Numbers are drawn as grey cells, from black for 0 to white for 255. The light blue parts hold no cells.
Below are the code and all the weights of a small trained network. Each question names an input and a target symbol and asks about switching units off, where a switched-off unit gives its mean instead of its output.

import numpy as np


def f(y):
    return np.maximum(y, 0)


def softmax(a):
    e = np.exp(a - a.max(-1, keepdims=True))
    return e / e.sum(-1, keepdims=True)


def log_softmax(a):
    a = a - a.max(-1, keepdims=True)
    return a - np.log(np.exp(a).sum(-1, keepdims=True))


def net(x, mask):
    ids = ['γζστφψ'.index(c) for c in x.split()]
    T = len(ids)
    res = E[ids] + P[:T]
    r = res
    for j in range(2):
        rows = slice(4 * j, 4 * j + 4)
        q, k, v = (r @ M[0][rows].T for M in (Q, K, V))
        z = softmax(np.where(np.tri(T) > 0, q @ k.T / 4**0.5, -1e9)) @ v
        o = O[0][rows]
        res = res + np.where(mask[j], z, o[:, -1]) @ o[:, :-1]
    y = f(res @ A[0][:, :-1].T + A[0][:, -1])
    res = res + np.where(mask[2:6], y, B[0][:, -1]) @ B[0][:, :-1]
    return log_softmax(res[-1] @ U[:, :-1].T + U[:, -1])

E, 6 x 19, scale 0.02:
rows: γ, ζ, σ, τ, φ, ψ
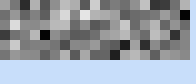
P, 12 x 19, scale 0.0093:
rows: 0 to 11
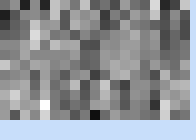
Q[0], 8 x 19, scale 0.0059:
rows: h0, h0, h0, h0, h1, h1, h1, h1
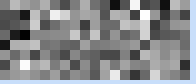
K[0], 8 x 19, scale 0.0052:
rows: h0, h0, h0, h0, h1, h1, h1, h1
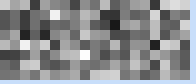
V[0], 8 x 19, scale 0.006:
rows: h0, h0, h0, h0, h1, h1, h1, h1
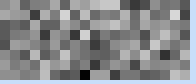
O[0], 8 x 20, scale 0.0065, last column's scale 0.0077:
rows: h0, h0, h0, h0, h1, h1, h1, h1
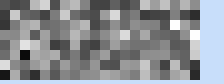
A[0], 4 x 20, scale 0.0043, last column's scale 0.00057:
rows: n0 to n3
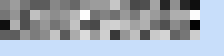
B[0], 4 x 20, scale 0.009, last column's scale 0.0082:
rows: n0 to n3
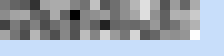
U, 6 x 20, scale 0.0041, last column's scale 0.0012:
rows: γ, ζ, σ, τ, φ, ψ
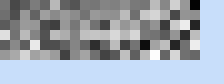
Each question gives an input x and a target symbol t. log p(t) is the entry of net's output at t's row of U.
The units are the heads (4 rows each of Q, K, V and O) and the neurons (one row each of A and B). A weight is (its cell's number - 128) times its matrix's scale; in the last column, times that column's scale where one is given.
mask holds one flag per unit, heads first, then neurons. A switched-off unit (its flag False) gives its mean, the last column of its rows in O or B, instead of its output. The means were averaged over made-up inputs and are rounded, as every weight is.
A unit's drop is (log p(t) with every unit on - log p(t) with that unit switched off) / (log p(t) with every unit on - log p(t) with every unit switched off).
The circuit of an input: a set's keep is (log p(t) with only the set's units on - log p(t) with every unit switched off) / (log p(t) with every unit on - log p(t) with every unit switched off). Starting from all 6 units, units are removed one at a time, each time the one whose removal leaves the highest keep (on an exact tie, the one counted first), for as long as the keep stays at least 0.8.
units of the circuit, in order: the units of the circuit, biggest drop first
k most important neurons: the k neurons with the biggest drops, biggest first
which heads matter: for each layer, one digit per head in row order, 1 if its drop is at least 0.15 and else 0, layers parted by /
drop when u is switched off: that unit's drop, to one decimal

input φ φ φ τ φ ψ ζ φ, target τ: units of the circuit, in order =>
[h0, n0]
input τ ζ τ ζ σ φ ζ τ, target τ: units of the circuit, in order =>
[h1, n2]
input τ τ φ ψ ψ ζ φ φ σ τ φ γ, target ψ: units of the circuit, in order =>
[h0, n3]
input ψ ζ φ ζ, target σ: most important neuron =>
[n2]
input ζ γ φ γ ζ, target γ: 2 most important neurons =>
[n1, n2]
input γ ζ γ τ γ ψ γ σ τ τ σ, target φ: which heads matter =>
10
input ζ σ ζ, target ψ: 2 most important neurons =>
[n1, n3]
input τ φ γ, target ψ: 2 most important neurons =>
[n1, n3]
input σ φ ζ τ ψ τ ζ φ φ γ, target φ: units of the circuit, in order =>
[h0, n1, h1]
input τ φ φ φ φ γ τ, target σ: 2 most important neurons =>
[n3, n1]
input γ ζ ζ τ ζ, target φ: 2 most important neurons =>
[n2, n0]
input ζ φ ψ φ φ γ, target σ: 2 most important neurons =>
[n2, n1]
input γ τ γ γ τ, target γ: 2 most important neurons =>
[n1, n3]
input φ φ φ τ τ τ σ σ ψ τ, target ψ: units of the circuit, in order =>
[h0]
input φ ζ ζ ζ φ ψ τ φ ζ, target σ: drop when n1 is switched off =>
0.2
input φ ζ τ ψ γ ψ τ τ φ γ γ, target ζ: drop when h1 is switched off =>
0.1
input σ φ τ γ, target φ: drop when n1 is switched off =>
0.1
